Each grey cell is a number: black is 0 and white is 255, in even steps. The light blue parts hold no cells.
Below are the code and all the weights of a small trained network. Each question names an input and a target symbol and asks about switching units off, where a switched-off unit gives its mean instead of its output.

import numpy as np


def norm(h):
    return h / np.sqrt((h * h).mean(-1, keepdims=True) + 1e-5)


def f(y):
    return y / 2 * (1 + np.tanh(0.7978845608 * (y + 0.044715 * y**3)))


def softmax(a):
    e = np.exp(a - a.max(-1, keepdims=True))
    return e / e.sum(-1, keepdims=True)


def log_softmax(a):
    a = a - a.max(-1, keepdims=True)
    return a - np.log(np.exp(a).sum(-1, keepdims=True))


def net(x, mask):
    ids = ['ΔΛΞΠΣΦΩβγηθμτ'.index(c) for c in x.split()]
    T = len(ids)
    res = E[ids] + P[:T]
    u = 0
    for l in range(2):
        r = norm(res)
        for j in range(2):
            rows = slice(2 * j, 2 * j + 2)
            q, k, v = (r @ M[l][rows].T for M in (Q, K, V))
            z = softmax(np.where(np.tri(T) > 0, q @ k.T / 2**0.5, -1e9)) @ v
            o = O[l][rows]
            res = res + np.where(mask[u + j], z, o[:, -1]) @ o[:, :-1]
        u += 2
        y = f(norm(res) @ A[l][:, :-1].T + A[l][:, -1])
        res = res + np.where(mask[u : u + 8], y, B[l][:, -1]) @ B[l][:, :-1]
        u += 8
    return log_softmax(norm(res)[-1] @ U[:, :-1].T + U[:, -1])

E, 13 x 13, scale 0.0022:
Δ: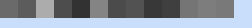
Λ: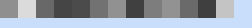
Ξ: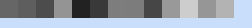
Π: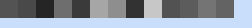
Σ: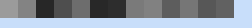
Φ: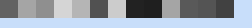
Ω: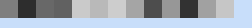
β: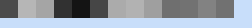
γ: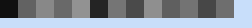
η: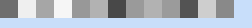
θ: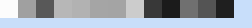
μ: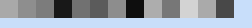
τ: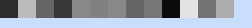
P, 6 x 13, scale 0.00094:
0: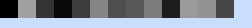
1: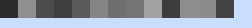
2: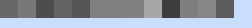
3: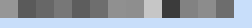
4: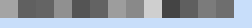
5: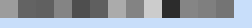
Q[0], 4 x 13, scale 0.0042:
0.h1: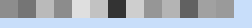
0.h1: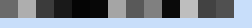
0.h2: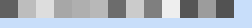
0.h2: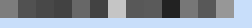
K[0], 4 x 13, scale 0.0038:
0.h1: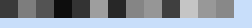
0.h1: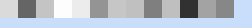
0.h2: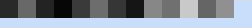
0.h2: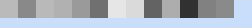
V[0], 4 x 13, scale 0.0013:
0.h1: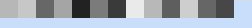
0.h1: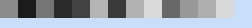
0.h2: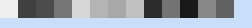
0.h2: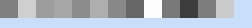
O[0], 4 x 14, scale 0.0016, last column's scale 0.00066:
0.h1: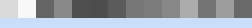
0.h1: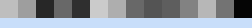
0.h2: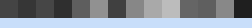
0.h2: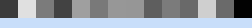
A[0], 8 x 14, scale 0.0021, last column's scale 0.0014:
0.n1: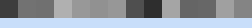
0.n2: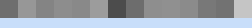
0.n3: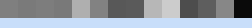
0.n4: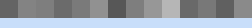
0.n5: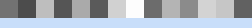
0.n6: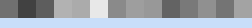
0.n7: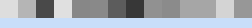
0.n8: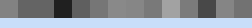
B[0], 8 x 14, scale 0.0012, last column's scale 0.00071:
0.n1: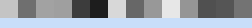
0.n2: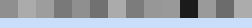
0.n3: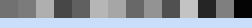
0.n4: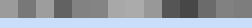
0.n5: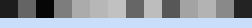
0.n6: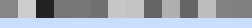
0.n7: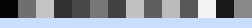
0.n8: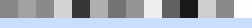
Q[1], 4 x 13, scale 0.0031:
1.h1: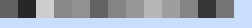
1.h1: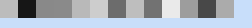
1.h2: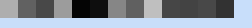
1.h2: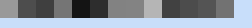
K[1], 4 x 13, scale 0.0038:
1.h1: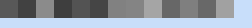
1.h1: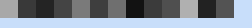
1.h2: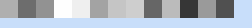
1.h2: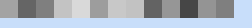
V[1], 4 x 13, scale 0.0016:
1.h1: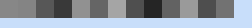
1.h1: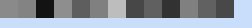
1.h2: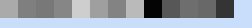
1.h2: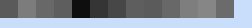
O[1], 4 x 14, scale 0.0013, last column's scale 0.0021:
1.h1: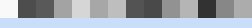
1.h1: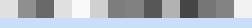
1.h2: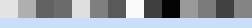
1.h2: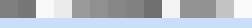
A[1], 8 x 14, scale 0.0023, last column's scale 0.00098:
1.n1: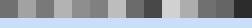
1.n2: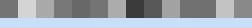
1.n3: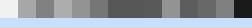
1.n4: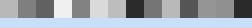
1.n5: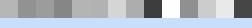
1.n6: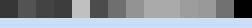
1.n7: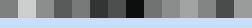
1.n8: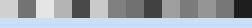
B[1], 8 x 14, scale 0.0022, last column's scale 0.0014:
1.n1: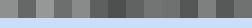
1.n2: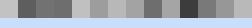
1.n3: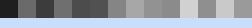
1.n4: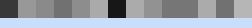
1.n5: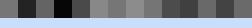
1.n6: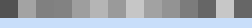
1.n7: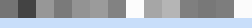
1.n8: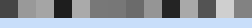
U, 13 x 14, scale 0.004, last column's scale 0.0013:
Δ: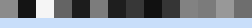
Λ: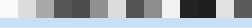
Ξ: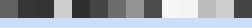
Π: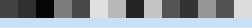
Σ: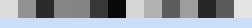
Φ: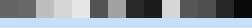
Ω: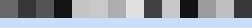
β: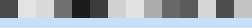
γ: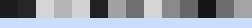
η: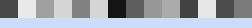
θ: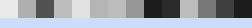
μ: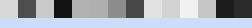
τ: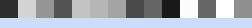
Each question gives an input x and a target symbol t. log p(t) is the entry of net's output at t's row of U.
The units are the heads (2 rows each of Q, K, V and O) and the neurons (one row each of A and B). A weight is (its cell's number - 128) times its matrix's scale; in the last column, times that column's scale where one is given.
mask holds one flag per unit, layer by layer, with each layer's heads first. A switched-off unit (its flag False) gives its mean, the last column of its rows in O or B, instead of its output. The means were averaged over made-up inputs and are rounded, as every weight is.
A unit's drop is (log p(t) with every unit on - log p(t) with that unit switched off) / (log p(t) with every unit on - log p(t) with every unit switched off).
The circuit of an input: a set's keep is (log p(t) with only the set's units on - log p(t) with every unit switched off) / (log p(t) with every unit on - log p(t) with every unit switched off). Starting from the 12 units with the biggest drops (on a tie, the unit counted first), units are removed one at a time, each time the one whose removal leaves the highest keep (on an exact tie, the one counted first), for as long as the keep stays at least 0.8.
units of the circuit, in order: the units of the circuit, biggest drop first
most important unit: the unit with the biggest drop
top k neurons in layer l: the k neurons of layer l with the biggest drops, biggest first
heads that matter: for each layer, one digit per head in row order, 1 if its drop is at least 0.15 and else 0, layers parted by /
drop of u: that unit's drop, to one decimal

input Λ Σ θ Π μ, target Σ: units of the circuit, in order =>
[1.h2; 0.h1]
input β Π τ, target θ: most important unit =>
0.h2
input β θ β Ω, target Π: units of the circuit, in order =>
[1.n5; 0.n5; 1.n7]
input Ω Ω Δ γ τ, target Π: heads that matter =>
11 / 00
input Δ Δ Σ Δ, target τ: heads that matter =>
00 / 00
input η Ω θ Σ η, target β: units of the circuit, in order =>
[1.h1; 0.n7]
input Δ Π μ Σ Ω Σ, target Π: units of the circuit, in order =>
[0.h1; 0.h2]
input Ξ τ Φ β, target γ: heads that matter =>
10 / 00
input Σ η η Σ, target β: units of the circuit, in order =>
[1.h1; 0.h2]
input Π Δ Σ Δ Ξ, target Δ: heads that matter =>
00 / 01
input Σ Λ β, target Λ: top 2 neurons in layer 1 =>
[1.n2; 1.n4]
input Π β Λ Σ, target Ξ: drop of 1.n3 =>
0.5
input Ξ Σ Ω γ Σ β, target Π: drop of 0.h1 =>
0.4
